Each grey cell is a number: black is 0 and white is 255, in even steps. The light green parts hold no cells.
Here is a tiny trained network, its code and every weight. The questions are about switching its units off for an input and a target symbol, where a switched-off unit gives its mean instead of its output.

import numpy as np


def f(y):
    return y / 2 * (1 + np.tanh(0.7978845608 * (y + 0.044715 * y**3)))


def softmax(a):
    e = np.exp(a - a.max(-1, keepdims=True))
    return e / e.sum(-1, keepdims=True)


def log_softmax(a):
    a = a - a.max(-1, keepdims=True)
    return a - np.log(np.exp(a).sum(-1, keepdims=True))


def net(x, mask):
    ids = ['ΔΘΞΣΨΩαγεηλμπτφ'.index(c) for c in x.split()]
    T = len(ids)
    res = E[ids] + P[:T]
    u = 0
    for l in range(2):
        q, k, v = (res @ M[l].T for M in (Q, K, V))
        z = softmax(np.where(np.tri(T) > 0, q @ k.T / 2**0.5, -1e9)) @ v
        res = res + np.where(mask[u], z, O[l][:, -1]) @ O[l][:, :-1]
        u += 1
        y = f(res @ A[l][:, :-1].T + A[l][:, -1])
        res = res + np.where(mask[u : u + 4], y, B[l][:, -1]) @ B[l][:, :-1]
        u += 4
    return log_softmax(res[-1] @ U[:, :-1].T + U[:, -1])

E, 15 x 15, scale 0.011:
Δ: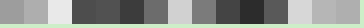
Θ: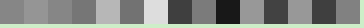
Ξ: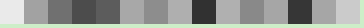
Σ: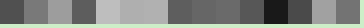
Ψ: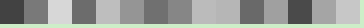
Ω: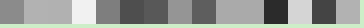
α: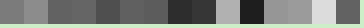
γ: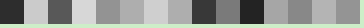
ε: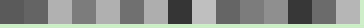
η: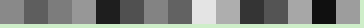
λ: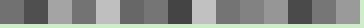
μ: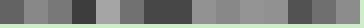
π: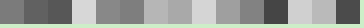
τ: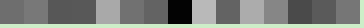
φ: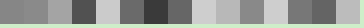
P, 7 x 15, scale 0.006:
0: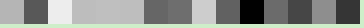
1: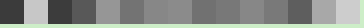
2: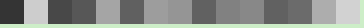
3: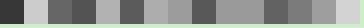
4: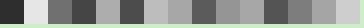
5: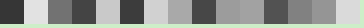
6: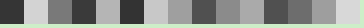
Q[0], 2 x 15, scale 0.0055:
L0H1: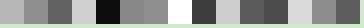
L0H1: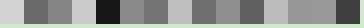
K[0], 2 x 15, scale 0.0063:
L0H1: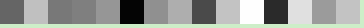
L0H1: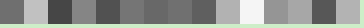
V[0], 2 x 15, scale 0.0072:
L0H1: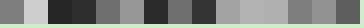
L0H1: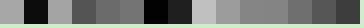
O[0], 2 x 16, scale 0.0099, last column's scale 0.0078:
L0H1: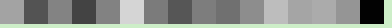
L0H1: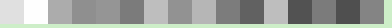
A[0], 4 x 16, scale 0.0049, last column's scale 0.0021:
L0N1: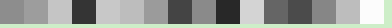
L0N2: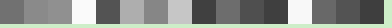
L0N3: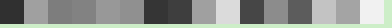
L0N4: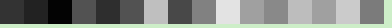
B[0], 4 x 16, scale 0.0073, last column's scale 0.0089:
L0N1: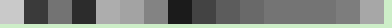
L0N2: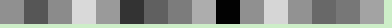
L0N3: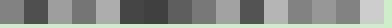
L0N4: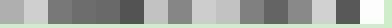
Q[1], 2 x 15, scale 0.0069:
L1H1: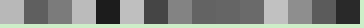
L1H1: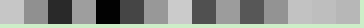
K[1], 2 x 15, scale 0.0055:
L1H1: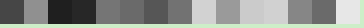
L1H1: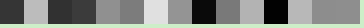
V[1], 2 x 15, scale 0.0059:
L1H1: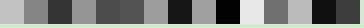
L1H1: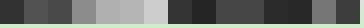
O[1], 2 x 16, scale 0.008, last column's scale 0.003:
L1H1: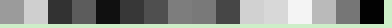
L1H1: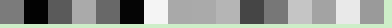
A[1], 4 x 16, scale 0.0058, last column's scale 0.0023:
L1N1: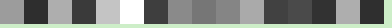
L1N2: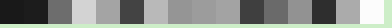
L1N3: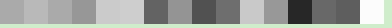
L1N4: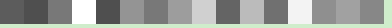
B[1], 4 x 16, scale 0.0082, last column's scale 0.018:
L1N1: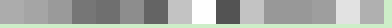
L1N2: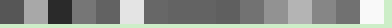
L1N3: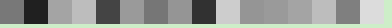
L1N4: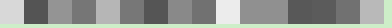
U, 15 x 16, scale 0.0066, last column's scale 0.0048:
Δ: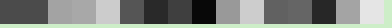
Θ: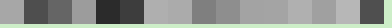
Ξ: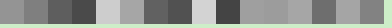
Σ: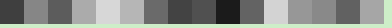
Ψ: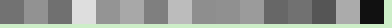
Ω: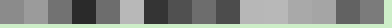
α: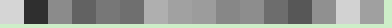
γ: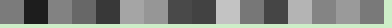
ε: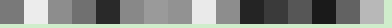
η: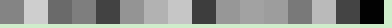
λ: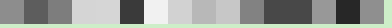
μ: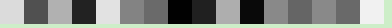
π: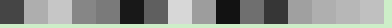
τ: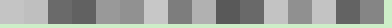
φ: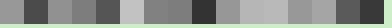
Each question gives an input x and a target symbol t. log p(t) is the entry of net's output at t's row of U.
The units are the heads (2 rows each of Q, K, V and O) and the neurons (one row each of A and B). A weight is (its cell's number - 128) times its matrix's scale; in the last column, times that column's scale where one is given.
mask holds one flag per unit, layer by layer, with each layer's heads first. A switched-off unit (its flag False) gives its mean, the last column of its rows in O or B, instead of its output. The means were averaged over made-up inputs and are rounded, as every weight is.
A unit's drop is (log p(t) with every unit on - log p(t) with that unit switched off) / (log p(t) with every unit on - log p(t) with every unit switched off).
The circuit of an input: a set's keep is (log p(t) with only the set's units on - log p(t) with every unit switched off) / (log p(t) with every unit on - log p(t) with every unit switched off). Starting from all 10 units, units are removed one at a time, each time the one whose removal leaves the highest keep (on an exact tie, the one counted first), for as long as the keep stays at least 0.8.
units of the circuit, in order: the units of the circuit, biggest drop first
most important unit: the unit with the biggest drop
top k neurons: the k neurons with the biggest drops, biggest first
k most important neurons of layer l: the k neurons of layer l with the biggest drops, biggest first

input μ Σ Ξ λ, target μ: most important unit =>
L0H1
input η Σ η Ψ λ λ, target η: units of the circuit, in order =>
[L0H1 L1H1 L1N3]
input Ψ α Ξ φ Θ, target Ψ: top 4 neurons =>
[L1N1 L1N3 L0N4 L1N2]
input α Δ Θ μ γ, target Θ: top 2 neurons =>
[L0N2 L0N3]
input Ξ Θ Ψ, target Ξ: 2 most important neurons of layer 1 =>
[L1N1 L1N3]
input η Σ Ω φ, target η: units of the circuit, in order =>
[L0H1 L1H1 L1N3]
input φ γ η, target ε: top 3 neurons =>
[L0N4 L1N3 L0N1]
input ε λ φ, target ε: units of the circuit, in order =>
[L0H1 L1N3]
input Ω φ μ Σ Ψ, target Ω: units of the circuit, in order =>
[L0N2 L1H1]
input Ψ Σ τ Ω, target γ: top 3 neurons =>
[L1N2 L0N4 L1N4]
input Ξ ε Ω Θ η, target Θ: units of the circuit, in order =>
[L1H1 L0N1]
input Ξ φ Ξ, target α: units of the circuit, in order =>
[L1N1 L0H1 L1H1 L1N2]
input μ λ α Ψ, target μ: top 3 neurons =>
[L0N1 L1N1 L1N2]
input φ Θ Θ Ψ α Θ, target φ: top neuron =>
[L1N3]
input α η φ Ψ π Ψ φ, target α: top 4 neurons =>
[L1N1 L1N2 L0N1 L1N3]
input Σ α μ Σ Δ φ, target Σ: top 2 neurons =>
[L1N2 L0N4]
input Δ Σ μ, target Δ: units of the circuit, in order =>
[L0H1 L0N4]
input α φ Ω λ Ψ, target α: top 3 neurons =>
[L1N1 L0N1 L1N2]
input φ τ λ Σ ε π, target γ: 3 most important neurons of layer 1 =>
[L1N2 L1N4 L1N1]
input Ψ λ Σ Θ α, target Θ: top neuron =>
[L0N3]
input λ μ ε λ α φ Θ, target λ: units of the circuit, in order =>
[L0H1 L1N2]
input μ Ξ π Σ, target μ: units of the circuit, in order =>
[L0H1 L0N1]
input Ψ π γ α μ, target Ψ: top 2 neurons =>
[L1N1 L1N3]
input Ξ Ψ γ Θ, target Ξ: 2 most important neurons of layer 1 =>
[L1N1 L1N3]
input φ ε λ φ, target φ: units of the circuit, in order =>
[L1N3 L1H1 L0H1]
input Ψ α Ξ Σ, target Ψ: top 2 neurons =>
[L1N1 L1N3]
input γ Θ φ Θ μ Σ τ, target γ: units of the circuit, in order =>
[L0H1 L1H1]
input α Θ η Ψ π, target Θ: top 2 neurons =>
[L0N2 L0N1]
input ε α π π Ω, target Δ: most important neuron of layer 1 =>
[L1N4]
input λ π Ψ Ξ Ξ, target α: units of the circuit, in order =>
[L1N1 L1H1 L0H1 L0N2]
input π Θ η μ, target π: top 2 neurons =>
[L0N2 L1N2]
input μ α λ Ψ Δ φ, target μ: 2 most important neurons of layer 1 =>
[L1N1 L1N2]
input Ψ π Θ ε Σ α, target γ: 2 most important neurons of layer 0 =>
[L0N2 L0N4]
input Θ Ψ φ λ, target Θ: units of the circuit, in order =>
[L1H1]
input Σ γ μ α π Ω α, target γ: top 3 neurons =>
[L0N2 L0N3 L1N2]
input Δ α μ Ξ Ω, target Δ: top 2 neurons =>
[L0N2 L1N1]
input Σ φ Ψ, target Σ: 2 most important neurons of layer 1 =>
[L1N2 L1N3]
